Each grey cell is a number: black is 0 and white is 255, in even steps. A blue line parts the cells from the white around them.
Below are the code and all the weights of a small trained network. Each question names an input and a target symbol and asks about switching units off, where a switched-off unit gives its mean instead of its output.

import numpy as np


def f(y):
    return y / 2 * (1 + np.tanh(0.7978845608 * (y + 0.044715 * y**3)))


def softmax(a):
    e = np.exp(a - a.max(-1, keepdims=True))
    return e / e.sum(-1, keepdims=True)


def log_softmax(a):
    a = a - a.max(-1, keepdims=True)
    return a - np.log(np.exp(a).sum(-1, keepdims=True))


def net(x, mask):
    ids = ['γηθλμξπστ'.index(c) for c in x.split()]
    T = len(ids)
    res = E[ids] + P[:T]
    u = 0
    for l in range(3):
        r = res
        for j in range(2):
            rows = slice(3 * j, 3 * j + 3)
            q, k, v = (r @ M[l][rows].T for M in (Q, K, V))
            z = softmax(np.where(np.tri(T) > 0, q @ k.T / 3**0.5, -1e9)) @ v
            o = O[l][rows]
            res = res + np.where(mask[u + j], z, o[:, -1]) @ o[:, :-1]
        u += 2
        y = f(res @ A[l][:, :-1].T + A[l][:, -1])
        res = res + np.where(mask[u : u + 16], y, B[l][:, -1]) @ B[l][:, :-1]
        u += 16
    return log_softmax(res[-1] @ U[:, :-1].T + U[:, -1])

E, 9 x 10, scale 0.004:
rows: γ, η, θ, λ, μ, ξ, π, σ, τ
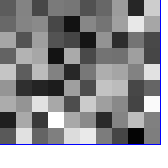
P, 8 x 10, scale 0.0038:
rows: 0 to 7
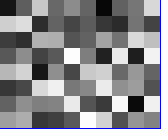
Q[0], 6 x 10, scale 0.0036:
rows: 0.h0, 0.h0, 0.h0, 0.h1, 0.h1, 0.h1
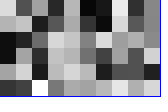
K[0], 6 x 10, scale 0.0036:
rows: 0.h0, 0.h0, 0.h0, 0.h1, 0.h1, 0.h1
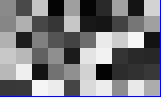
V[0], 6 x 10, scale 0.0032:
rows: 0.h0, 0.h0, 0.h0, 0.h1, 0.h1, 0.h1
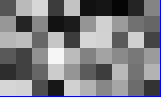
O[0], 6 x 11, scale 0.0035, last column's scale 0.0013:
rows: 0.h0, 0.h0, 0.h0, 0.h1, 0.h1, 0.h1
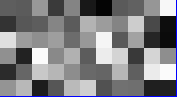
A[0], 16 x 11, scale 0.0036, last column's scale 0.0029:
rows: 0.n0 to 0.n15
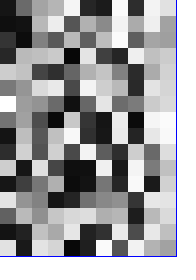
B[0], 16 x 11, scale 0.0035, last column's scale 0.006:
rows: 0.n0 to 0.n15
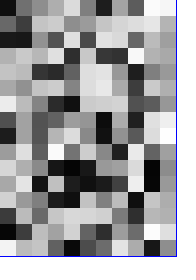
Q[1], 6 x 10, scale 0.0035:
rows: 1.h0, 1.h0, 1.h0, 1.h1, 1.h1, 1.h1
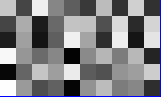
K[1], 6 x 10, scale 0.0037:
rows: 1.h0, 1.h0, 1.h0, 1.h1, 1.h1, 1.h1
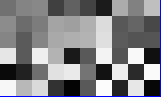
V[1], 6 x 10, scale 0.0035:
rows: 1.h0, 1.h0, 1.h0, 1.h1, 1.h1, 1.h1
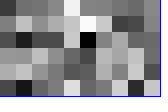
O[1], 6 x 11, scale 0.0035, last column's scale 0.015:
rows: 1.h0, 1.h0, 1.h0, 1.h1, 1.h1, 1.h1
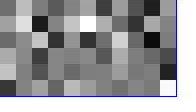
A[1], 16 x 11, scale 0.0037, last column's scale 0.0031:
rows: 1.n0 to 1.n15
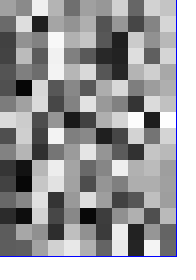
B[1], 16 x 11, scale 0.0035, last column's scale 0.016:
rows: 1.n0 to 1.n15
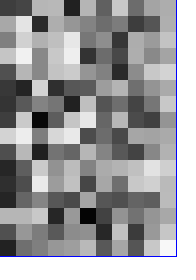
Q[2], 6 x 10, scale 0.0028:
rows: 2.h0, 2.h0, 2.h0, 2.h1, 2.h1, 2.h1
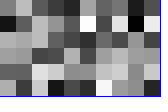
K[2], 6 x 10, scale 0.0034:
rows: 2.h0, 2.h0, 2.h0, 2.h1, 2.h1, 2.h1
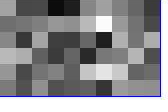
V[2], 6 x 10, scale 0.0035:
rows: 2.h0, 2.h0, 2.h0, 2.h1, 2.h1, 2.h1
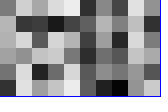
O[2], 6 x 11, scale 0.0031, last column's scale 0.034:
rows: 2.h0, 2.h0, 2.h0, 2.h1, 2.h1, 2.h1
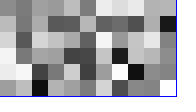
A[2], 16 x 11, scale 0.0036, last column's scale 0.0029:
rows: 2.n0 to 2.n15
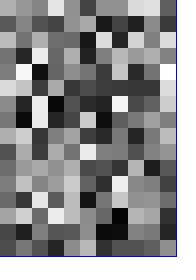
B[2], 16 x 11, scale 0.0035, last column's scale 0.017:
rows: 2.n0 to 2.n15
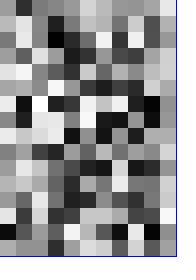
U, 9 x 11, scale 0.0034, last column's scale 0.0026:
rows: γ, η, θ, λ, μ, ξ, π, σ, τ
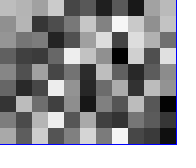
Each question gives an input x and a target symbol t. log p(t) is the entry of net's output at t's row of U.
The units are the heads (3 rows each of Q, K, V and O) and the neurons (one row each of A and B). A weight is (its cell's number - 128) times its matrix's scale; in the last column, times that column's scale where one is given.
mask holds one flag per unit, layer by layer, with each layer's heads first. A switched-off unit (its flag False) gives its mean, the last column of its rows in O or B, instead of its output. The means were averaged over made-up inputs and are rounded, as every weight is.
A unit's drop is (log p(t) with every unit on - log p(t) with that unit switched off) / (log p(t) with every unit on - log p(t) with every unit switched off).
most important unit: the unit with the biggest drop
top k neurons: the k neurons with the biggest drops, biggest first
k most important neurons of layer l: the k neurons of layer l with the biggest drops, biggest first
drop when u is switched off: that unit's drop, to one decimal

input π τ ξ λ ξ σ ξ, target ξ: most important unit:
0.h0
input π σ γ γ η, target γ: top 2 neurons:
1.n10, 2.n5
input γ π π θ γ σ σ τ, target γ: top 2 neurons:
0.n14, 0.n0
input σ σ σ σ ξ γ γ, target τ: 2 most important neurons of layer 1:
1.n14, 1.n13
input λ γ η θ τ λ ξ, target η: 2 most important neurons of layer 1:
1.n9, 1.n1
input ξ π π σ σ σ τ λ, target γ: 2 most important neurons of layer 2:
2.n5, 2.n8
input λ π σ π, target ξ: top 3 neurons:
1.n10, 1.n2, 1.n4
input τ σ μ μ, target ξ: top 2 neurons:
0.n14, 0.n9
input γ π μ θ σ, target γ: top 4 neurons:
0.n14, 0.n0, 1.n15, 0.n9
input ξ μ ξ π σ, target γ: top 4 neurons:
0.n14, 0.n0, 1.n15, 1.n10
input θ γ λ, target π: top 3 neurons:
2.n13, 2.n2, 0.n11
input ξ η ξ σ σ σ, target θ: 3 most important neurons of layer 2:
2.n2, 2.n13, 2.n0
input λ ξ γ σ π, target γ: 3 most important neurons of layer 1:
1.n10, 1.n11, 1.n15
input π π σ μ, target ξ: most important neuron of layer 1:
1.n10
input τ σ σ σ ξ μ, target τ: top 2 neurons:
0.n15, 1.n4
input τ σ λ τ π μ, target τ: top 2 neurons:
1.n4, 1.n2
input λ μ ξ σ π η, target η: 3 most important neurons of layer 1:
1.n7, 1.n6, 1.n12
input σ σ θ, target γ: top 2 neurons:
0.n10, 0.n15
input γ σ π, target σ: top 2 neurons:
0.n5, 2.n7
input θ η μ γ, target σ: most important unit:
2.h1
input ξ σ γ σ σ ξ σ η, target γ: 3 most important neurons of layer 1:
1.n10, 1.n11, 1.n2
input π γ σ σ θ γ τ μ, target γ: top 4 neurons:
1.n10, 2.n5, 1.n11, 1.n15
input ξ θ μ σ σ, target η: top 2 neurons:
0.n14, 0.n0
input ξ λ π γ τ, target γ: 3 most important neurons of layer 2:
2.n8, 2.n5, 2.n0
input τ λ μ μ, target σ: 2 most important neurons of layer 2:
2.n7, 2.n13
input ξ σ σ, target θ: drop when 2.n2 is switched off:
0.2
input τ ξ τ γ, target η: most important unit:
1.h0
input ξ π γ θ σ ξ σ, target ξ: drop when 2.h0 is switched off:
0.3
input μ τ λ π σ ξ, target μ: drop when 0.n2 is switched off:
0.3
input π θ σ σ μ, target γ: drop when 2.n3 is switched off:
-0.1
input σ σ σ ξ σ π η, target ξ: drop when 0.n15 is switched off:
0.2
